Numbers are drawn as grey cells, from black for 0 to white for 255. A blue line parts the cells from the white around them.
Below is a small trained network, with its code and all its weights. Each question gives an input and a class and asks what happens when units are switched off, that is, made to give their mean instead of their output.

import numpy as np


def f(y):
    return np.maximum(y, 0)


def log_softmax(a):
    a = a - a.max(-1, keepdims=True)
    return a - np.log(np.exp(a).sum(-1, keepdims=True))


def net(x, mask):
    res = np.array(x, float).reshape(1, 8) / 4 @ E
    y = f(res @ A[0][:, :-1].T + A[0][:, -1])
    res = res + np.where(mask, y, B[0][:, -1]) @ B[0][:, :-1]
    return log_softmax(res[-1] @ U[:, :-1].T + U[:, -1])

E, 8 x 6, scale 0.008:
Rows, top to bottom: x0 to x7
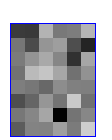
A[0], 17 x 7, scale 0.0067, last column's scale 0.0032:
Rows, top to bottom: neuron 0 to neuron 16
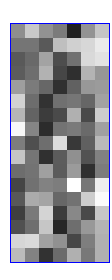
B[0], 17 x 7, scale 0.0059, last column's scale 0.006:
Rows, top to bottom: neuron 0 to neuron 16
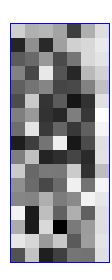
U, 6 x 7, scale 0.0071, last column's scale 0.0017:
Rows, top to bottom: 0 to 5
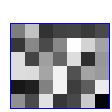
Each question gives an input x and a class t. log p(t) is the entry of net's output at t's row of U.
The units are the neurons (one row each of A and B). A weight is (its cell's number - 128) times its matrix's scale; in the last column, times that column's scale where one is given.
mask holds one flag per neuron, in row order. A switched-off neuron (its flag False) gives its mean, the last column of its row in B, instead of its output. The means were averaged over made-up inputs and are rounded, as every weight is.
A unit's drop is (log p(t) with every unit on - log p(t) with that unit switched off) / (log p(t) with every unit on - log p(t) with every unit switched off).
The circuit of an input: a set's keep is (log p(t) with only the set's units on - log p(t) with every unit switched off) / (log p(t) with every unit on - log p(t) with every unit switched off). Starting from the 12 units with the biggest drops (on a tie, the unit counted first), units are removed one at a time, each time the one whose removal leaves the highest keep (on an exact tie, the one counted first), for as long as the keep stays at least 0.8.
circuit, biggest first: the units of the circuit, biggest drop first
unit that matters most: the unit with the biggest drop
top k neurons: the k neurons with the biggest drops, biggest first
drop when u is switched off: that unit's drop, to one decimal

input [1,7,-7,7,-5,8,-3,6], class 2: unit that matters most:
neuron 13
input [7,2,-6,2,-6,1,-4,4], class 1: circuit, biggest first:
(neuron 1; neuron 11)
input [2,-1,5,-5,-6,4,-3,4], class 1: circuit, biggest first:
(neuron 1; neuron 0; neuron 5)
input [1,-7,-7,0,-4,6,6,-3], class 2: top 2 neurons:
(neuron 13; neuron 14)
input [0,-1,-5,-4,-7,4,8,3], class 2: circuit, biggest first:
(neuron 11; neuron 13)
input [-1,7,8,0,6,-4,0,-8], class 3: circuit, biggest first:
(neuron 15; neuron 0)
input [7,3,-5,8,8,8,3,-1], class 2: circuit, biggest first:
(neuron 13; neuron 11)
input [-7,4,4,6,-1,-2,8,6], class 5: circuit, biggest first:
(neuron 3; neuron 14)
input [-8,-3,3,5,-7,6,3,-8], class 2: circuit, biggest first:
(neuron 13; neuron 10)
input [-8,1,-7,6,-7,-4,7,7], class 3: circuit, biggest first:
(neuron 15; neuron 0; neuron 6)
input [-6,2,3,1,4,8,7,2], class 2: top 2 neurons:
(neuron 13; neuron 10)
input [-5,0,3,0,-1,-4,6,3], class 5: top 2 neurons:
(neuron 3; neuron 4)
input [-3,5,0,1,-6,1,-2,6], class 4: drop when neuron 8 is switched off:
0.3
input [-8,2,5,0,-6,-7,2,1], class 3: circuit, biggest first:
(neuron 15)
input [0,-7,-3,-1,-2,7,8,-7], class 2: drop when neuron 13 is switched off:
0.1
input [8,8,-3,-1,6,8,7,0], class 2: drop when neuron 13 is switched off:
0.2
